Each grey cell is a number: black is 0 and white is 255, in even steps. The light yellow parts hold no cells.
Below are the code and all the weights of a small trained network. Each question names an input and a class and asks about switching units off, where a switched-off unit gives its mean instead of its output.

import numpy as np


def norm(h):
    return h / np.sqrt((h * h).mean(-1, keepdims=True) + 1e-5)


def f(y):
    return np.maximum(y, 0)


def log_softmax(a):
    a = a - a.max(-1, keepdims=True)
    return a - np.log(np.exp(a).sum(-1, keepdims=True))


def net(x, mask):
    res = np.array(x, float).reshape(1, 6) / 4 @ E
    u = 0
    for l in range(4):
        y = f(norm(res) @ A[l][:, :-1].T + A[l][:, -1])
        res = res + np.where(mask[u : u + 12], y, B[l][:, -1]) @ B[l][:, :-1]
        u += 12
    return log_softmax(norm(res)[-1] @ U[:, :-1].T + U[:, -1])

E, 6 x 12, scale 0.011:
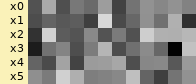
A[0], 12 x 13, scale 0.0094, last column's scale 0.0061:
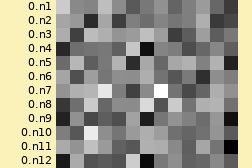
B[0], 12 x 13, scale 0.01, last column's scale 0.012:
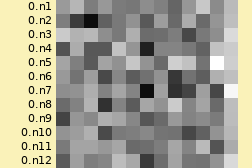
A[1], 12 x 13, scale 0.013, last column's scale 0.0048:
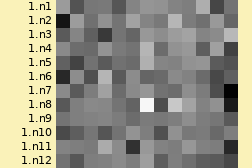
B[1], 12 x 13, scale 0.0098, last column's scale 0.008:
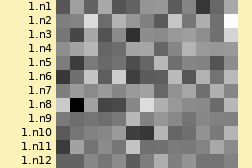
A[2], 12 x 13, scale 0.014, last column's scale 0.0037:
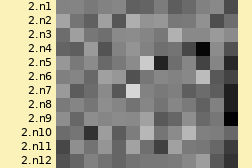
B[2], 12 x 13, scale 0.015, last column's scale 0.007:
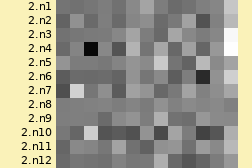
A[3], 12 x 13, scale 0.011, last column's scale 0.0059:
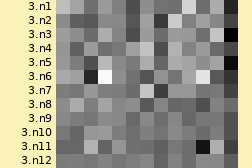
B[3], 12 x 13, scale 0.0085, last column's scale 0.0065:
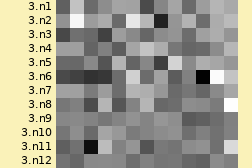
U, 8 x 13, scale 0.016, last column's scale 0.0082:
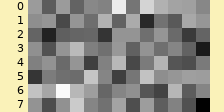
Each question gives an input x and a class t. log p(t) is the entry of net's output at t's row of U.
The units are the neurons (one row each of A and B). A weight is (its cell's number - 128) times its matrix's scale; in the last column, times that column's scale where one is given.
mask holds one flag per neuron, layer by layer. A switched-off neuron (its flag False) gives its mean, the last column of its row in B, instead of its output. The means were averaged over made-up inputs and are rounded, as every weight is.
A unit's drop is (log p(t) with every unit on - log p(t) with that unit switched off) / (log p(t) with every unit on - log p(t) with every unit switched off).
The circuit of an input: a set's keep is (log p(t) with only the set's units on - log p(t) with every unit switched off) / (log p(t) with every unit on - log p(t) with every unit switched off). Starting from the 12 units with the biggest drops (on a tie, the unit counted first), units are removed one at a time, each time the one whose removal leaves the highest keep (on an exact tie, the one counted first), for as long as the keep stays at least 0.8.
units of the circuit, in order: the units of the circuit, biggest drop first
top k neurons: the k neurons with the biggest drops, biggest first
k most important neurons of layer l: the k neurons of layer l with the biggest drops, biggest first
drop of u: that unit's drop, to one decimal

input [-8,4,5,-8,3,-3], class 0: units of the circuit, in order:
0.n7
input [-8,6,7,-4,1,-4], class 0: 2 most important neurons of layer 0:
0.n7; 0.n5
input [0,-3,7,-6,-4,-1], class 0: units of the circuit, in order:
0.n5; 0.n4; 0.n12
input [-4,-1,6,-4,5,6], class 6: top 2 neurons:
0.n7; 2.n4
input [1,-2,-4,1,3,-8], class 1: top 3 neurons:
0.n8; 0.n6; 2.n4
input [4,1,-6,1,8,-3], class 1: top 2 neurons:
0.n6; 2.n4
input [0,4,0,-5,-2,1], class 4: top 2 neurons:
0.n7; 2.n10
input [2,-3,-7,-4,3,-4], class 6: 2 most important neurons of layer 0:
0.n1; 0.n6
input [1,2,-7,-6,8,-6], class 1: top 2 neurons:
0.n3; 2.n5
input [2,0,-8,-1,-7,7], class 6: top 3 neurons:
2.n4; 0.n3; 0.n7
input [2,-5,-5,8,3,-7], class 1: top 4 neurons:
0.n6; 2.n4; 0.n8; 0.n5
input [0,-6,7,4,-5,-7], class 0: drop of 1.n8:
0.1
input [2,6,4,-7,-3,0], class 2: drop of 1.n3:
0.0
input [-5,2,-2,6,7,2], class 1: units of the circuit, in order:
2.n4
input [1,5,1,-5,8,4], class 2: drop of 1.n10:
0.1
